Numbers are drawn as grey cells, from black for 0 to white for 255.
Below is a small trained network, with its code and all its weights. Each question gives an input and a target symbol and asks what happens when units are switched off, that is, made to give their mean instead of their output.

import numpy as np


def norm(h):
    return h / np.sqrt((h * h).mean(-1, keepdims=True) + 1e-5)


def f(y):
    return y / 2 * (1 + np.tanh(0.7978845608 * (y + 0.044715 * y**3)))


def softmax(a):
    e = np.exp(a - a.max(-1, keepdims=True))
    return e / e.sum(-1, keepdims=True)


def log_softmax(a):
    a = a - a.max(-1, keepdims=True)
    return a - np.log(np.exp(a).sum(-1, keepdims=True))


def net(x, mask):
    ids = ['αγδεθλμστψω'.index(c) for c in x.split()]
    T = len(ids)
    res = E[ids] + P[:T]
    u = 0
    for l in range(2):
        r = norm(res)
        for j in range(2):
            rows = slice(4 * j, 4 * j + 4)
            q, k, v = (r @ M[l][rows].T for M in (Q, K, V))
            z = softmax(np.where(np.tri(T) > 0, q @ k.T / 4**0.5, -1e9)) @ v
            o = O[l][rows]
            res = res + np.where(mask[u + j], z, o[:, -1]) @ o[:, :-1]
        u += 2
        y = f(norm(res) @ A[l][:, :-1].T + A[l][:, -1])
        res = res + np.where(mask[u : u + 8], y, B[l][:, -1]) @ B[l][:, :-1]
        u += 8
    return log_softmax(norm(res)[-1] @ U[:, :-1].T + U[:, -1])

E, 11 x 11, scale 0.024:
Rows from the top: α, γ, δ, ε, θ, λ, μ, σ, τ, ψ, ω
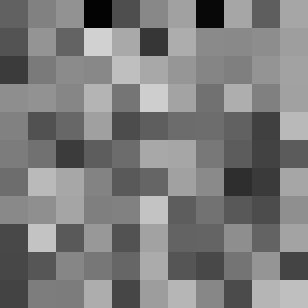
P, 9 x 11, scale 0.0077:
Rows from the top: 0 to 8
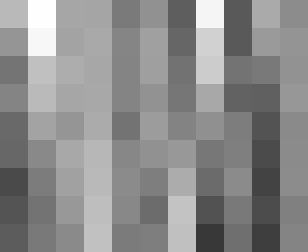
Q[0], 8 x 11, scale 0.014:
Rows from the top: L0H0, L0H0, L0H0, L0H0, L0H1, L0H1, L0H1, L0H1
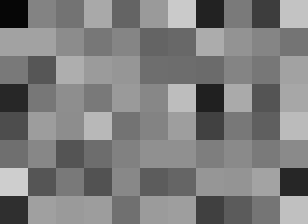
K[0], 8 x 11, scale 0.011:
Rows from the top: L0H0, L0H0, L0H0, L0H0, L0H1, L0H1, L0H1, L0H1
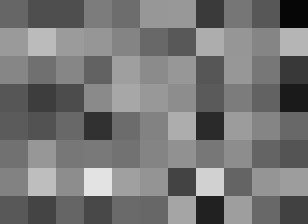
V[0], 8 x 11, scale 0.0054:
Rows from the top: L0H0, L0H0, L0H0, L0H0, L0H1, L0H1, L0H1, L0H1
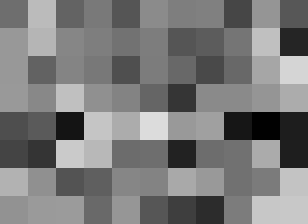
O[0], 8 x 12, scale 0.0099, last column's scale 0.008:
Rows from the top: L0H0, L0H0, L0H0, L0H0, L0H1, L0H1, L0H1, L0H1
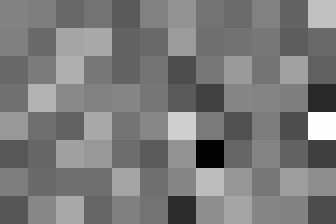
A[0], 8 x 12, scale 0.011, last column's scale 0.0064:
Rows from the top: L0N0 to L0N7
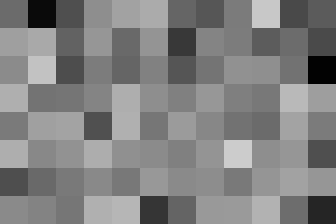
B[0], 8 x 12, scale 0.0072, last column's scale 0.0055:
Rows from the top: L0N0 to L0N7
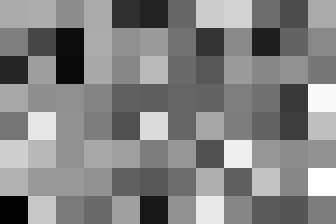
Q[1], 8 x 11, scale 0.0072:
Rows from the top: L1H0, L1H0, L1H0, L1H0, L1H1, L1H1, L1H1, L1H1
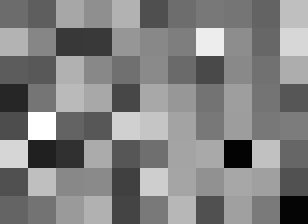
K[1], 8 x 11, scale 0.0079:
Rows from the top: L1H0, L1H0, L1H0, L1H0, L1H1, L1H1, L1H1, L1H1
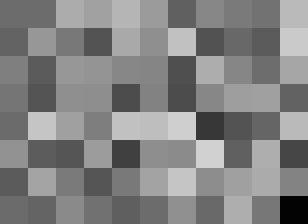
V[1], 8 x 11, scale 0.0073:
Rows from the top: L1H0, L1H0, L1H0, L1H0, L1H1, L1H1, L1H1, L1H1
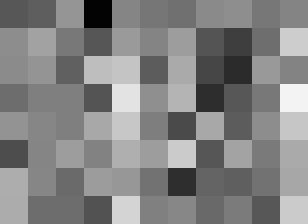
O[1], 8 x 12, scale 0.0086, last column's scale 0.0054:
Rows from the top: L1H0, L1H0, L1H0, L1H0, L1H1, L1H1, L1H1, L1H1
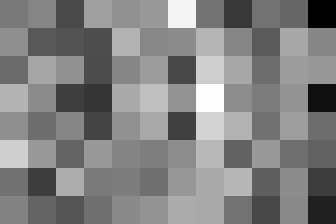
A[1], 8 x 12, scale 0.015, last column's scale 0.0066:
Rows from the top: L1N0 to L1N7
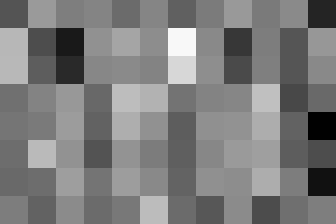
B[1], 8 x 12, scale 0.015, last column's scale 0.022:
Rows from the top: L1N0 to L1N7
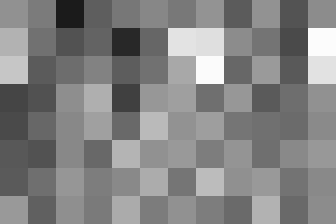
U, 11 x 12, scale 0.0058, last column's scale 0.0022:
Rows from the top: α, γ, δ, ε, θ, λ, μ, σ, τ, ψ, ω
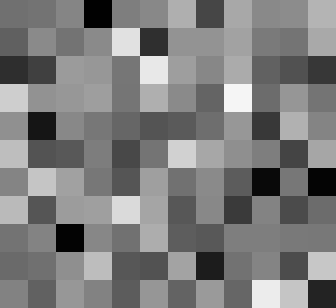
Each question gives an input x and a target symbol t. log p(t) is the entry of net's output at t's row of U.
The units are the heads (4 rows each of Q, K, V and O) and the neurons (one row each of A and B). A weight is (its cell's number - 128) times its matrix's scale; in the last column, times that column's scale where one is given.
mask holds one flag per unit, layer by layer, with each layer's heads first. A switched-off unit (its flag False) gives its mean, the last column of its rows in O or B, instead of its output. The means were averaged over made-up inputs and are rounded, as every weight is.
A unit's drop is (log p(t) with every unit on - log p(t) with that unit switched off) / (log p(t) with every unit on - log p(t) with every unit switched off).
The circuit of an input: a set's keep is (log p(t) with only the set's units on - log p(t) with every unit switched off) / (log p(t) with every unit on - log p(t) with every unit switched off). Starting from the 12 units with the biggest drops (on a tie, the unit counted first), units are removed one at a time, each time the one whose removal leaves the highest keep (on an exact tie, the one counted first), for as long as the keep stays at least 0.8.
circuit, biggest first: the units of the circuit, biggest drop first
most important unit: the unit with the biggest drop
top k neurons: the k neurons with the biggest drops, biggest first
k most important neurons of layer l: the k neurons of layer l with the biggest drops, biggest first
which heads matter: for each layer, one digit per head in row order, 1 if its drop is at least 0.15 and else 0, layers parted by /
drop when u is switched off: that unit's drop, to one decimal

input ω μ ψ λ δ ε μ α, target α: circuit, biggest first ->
L0H1, L1N2, L1N1
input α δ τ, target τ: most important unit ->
L0H1
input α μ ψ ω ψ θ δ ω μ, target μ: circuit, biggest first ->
L0H1, L1N1, L1N2
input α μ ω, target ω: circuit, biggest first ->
L1N1, L0H1, L1N2
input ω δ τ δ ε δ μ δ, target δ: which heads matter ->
10 / 00
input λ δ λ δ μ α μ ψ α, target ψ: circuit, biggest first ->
L1H0, L0H0, L1N1, L0N0
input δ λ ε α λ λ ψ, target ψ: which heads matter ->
00 / 10
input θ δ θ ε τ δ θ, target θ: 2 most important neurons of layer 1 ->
L1N1, L1N2
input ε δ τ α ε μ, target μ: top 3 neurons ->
L1N1, L1N2, L0N4
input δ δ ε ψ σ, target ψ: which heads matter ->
00 / 00
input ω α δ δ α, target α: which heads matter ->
11 / 00
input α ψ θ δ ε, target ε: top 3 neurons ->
L1N1, L0N5, L1N2
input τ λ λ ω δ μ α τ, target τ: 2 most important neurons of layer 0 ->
L0N4, L0N2
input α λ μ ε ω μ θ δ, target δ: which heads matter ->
01 / 00
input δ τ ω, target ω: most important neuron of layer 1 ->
L1N1
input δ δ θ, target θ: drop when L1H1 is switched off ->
0.2
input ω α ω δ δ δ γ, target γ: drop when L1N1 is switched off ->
0.4
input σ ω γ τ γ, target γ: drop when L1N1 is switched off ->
0.5
